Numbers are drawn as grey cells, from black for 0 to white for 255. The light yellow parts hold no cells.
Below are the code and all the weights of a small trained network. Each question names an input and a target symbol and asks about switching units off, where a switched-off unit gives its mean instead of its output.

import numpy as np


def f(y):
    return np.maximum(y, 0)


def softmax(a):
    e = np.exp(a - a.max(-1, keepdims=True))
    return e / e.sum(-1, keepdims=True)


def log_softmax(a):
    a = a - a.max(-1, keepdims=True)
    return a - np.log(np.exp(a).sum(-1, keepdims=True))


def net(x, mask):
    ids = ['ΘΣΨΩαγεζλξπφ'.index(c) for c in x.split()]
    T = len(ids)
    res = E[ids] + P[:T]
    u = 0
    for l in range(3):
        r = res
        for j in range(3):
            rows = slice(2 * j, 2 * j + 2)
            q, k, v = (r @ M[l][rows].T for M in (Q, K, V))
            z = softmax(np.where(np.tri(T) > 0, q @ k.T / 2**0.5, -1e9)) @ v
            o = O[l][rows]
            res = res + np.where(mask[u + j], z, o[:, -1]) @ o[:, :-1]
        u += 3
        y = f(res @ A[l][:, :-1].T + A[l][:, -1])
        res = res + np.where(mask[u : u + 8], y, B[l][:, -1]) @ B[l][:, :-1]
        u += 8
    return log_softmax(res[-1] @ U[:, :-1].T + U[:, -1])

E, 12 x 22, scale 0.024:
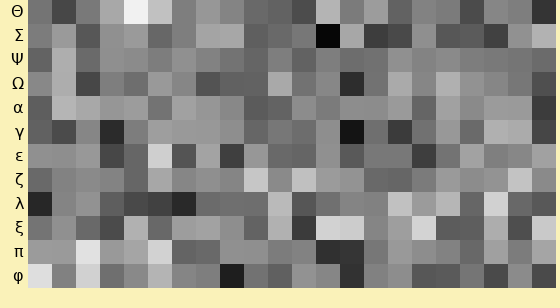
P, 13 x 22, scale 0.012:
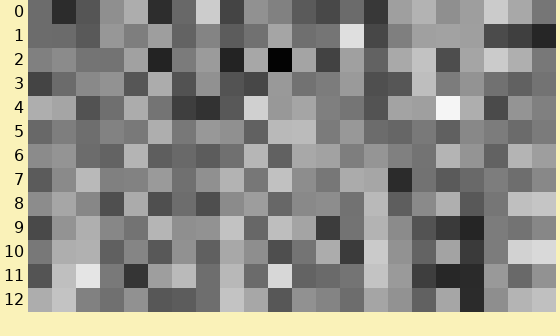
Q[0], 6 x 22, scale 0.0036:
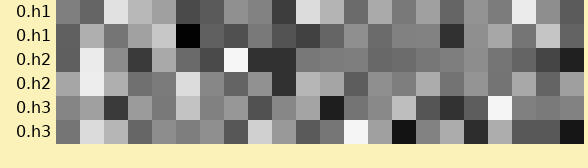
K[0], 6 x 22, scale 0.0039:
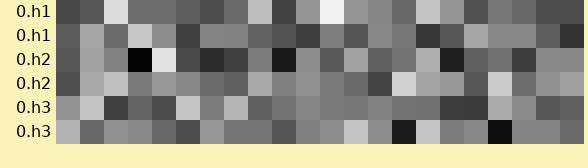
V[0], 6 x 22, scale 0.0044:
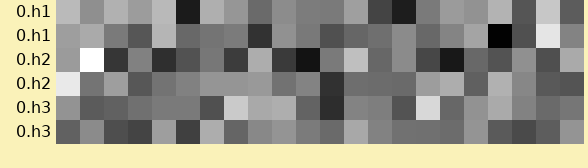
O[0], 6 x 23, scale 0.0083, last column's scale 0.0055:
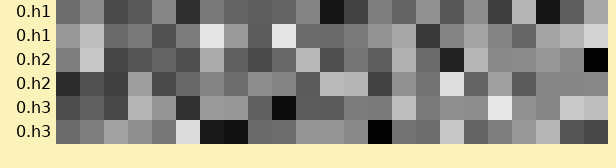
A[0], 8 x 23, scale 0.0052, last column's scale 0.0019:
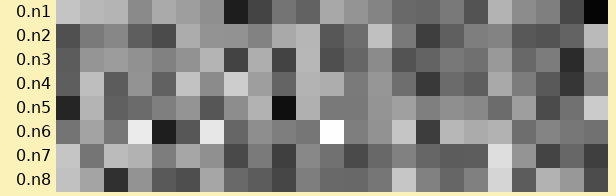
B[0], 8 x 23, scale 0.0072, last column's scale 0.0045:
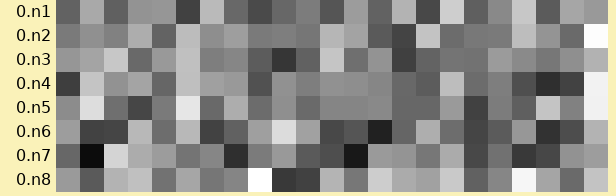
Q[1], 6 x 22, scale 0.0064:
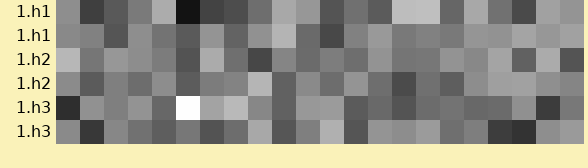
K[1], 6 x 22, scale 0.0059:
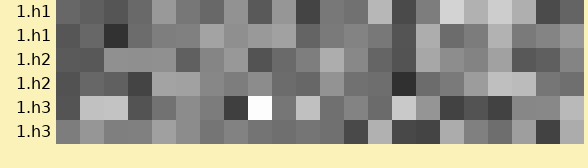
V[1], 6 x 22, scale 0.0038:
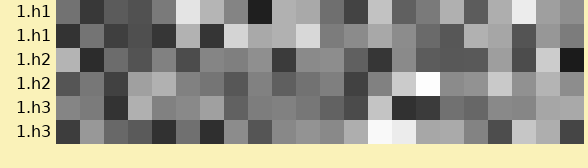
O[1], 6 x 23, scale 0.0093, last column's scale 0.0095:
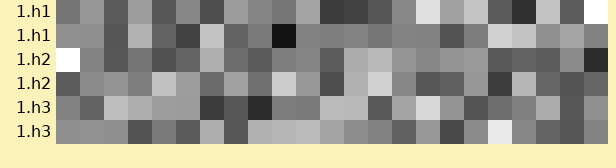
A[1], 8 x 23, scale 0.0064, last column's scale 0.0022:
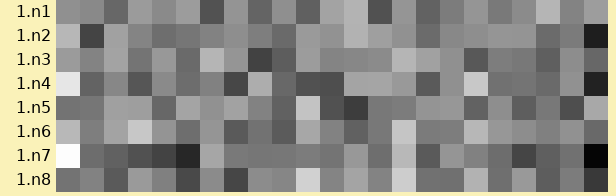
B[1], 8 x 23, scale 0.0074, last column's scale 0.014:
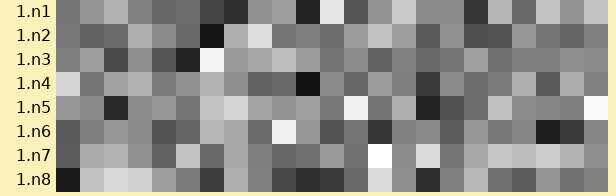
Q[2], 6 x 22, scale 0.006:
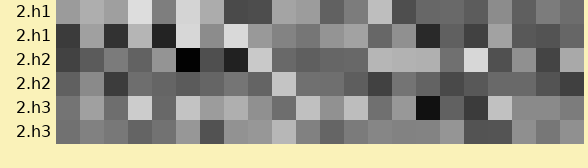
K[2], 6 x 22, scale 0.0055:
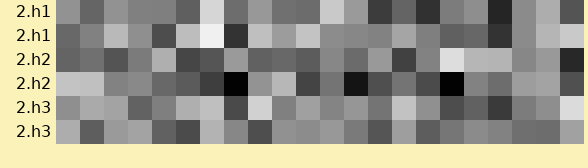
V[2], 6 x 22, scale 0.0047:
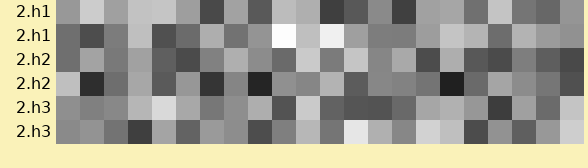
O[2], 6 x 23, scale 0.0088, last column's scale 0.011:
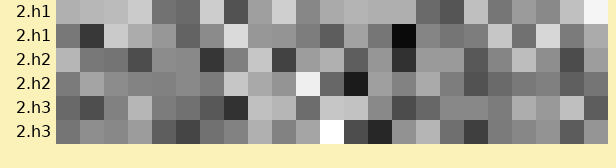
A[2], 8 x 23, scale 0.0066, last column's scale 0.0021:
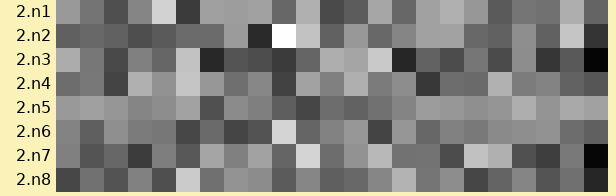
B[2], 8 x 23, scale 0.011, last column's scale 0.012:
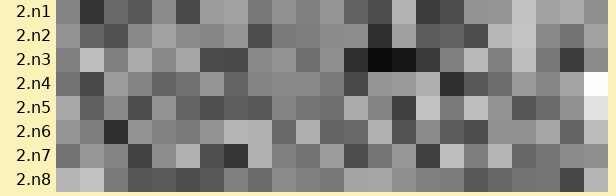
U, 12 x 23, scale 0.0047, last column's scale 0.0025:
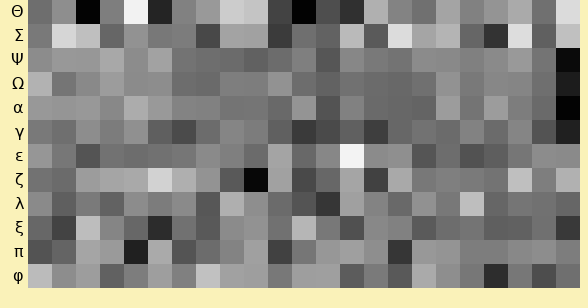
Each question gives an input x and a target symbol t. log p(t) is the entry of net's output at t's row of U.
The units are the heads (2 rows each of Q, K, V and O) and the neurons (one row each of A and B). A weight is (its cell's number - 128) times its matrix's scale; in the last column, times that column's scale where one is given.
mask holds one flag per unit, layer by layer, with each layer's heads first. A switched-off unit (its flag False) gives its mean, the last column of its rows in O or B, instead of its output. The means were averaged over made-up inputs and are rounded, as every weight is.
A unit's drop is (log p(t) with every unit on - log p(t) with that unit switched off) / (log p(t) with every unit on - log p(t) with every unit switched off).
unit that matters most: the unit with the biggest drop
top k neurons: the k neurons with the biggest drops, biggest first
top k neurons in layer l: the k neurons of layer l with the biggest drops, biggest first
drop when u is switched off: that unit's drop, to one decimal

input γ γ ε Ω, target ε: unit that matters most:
2.n8
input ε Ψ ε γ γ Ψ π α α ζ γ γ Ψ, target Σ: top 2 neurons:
1.n5; 0.n4
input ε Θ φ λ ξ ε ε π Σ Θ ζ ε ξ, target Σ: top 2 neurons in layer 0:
0.n5; 0.n7
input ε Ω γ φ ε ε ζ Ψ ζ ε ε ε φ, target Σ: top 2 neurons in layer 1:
1.n7; 1.n5
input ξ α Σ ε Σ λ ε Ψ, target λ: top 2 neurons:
2.n7; 2.n4
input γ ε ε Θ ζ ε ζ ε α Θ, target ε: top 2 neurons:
2.n8; 2.n4
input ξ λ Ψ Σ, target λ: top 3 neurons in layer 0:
0.n4; 0.n5; 0.n2
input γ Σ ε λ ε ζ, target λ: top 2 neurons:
2.n7; 0.n4
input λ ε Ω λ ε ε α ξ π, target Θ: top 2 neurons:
0.n5; 1.n6
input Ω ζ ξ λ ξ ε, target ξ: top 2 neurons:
0.n4; 0.n5
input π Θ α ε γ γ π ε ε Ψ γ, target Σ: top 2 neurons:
1.n7; 1.n5
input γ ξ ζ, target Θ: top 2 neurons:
0.n6; 2.n2
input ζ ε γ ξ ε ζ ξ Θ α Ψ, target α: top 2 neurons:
2.n3; 0.n4
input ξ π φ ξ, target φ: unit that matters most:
1.h1
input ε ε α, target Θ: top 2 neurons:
1.n1; 2.n1
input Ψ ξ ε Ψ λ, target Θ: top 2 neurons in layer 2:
2.n2; 2.n6
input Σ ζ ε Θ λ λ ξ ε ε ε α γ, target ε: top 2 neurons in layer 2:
2.n8; 2.n4
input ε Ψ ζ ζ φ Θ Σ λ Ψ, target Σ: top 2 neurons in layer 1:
1.n5; 1.n3
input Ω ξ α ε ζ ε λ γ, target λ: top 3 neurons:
2.n7; 0.n4; 2.n4
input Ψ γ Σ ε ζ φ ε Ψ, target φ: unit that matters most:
1.h1
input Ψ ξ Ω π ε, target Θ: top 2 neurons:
2.n2; 2.n6
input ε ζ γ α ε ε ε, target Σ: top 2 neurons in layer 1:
1.n5; 1.n1
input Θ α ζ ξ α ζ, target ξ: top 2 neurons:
0.n4; 0.n5
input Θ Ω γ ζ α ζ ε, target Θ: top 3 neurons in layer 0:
0.n4; 0.n3; 0.n5
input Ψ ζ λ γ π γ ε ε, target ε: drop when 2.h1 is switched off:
0.4
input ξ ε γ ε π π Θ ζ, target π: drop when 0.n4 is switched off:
0.2
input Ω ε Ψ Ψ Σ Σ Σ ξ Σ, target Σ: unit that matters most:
1.h3
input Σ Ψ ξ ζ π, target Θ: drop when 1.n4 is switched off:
0.0
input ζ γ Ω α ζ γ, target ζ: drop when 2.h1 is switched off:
0.3
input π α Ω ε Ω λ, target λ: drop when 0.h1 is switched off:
0.1
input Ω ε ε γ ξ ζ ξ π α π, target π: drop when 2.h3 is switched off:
0.4
